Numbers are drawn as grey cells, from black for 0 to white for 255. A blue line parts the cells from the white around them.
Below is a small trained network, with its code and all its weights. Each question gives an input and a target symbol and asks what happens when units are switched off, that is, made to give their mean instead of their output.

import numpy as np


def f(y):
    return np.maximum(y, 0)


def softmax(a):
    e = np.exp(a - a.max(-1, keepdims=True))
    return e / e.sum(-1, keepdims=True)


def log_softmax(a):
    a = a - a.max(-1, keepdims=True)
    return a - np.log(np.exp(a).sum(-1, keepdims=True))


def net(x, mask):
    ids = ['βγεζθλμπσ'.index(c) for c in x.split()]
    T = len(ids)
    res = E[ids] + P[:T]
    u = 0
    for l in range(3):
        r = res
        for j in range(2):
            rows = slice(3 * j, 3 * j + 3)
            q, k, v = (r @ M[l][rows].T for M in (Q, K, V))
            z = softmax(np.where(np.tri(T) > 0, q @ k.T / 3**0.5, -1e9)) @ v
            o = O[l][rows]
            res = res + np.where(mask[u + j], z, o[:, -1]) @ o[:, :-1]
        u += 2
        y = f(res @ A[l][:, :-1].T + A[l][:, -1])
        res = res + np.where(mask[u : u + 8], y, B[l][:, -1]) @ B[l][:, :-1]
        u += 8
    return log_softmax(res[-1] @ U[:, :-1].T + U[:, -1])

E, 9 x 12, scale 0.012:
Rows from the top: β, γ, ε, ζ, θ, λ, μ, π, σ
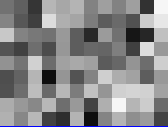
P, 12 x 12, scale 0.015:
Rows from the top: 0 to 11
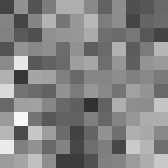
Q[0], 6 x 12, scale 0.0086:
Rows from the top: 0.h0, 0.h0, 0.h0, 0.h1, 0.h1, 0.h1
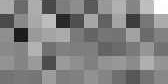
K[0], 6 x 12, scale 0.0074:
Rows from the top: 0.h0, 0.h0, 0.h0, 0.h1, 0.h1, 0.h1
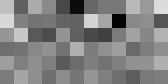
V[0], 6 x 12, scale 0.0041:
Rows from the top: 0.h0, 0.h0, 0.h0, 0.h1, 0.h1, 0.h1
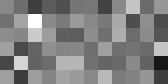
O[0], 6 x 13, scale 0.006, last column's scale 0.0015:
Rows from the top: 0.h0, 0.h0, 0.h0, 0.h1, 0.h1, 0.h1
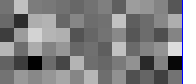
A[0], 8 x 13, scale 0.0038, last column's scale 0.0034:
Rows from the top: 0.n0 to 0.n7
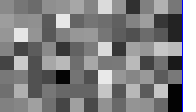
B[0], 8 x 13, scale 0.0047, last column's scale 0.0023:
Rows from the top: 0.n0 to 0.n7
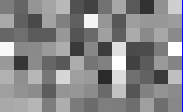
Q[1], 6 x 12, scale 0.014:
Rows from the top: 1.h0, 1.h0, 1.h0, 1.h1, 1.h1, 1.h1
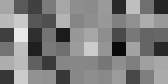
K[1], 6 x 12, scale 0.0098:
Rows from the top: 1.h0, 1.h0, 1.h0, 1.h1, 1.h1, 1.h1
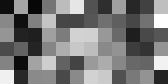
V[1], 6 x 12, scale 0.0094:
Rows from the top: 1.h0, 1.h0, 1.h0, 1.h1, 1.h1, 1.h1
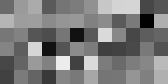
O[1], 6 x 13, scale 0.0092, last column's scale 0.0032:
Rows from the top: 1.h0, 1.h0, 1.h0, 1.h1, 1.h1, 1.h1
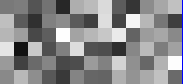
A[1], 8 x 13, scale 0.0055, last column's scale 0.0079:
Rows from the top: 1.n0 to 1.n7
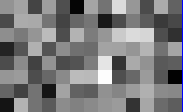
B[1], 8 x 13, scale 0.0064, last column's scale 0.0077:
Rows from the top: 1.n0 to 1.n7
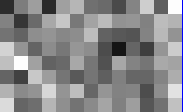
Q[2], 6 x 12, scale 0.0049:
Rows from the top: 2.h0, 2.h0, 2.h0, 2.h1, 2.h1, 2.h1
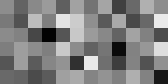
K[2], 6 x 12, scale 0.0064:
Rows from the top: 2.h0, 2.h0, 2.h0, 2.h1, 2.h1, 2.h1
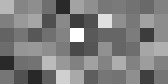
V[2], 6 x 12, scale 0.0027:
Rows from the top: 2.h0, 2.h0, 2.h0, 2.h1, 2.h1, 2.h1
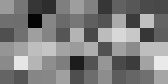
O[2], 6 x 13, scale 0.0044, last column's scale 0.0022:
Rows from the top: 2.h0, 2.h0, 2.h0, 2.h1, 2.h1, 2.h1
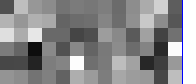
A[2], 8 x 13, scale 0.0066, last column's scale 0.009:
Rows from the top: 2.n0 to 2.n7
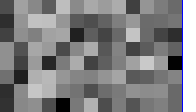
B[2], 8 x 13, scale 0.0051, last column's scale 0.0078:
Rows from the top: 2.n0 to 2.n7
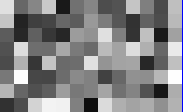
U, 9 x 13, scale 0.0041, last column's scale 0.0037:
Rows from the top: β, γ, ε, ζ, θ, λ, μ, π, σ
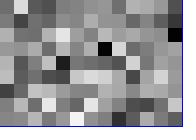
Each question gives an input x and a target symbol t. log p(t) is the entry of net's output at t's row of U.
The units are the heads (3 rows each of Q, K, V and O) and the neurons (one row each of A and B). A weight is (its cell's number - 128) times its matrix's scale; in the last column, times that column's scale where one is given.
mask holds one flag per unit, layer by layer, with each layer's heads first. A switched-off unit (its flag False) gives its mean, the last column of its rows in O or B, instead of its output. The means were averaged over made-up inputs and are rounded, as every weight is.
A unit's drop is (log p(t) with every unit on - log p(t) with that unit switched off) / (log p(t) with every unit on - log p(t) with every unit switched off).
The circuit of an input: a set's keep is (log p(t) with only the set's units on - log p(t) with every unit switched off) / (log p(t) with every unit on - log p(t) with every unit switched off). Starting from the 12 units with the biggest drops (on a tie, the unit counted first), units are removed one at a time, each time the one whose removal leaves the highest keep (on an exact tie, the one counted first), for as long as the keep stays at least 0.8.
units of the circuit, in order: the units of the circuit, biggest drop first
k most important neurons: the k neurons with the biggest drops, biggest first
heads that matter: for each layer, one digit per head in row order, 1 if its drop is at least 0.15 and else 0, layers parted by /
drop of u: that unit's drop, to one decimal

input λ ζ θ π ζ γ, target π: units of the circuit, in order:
1.h1
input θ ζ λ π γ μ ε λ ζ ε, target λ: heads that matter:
00 / 10 / 00
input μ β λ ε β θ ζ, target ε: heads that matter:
00 / 10 / 00
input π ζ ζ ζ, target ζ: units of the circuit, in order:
1.h0, 0.h1
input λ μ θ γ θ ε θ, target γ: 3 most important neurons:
2.n2, 2.n1, 1.n0
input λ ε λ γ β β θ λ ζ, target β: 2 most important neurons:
1.n0, 1.n4
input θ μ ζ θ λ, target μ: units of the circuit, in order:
2.n7, 1.h0, 1.h1
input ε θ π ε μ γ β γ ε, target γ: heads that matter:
00 / 11 / 00
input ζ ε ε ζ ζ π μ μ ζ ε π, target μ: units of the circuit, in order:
2.n7, 1.h0, 1.h1, 1.n0
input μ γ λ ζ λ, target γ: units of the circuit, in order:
1.h0, 2.n2, 1.h1, 2.n1
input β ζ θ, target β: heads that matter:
00 / 11 / 00
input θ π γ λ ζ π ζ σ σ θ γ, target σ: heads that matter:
00 / 01 / 00
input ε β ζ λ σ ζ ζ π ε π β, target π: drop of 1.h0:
0.2
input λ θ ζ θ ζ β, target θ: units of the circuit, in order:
1.h0
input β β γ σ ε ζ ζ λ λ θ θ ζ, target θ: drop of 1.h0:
0.8
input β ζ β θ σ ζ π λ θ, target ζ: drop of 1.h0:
1.1
